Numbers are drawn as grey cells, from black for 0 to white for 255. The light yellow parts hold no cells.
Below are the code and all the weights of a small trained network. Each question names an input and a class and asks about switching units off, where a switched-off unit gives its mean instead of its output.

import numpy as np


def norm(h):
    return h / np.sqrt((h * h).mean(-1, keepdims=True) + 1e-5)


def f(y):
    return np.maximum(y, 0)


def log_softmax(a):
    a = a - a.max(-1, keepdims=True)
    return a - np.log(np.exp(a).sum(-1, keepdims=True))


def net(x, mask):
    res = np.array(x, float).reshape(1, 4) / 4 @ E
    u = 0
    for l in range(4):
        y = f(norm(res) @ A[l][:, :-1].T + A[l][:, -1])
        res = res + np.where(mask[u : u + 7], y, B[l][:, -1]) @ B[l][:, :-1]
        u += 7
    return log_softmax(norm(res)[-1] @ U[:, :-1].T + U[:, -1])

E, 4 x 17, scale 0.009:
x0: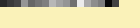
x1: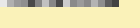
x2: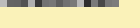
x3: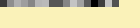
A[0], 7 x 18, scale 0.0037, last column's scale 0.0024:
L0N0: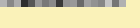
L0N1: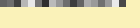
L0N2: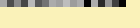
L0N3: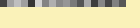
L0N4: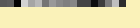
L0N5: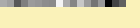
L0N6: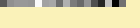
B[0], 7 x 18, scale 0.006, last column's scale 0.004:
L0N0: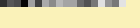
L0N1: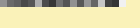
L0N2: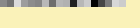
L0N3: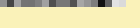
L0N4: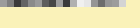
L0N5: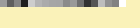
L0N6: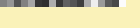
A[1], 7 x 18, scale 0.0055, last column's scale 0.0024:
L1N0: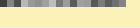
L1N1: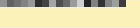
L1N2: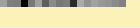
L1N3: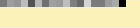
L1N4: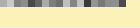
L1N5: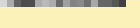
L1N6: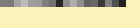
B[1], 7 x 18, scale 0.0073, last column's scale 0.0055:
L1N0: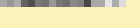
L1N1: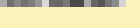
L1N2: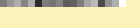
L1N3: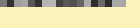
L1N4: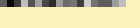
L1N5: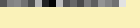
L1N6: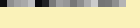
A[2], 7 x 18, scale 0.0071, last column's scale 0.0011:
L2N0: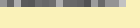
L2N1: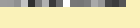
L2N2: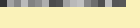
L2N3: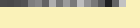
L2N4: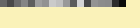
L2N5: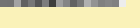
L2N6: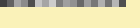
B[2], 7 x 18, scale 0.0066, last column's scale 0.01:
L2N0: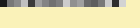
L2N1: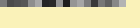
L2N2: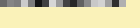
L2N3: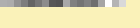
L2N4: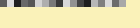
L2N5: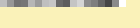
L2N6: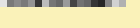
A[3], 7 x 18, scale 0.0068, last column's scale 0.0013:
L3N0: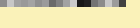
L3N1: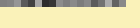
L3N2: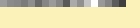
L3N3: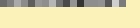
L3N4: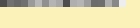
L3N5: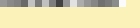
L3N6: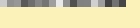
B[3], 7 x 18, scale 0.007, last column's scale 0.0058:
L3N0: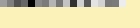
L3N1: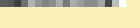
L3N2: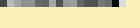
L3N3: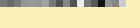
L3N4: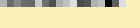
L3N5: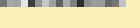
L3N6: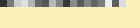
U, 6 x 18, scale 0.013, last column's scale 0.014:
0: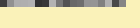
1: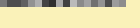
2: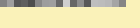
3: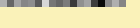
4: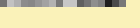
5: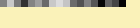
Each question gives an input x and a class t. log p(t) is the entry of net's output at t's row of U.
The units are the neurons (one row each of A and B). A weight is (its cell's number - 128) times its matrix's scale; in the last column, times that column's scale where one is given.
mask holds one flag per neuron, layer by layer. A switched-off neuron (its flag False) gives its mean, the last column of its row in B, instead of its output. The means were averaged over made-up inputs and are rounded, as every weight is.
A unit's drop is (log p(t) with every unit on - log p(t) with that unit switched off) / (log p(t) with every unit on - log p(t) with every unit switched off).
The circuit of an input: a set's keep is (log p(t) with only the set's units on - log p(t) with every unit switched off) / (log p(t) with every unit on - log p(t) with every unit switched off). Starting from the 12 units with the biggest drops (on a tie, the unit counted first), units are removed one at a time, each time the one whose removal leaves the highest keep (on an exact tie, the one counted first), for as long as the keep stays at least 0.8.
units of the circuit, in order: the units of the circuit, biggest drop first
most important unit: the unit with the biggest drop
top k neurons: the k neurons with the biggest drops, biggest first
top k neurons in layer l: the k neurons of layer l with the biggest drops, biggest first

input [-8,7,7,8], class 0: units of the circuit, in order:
L2N2, L1N6
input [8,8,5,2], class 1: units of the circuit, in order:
L2N1
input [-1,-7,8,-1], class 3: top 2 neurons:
L1N1, L1N5
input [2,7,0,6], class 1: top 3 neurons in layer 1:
L1N5, L1N4, L1N2
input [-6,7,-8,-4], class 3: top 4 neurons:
L1N3, L2N6, L3N3, L0N1
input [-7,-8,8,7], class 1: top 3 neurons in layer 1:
L1N2, L1N3, L1N0
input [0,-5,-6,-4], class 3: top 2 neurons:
L3N3, L1N5
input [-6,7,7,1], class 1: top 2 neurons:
L1N4, L1N5
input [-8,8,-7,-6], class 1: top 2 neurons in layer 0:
L0N5, L0N6
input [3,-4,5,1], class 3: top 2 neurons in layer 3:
L3N5, L3N1
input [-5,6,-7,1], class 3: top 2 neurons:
L1N3, L2N6
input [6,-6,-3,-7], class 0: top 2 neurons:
L3N6, L2N1
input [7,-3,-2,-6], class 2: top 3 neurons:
L2N4, L2N3, L0N6
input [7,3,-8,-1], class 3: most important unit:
L2N6
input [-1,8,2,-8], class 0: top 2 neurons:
L3N6, L1N2
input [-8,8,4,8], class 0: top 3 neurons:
L2N2, L1N6, L0N5
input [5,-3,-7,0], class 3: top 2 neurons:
L2N6, L0N3
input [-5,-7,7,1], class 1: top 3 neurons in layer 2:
L2N6, L2N3, L2N0
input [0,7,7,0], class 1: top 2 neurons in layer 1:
L1N5, L1N4
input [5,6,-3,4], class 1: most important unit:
L2N1
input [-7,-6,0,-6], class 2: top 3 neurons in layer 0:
L0N6, L0N4, L0N3
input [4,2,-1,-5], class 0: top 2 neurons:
L1N2, L3N6
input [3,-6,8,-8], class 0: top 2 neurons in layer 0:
L0N1, L0N3
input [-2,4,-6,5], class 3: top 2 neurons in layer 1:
L1N3, L1N2
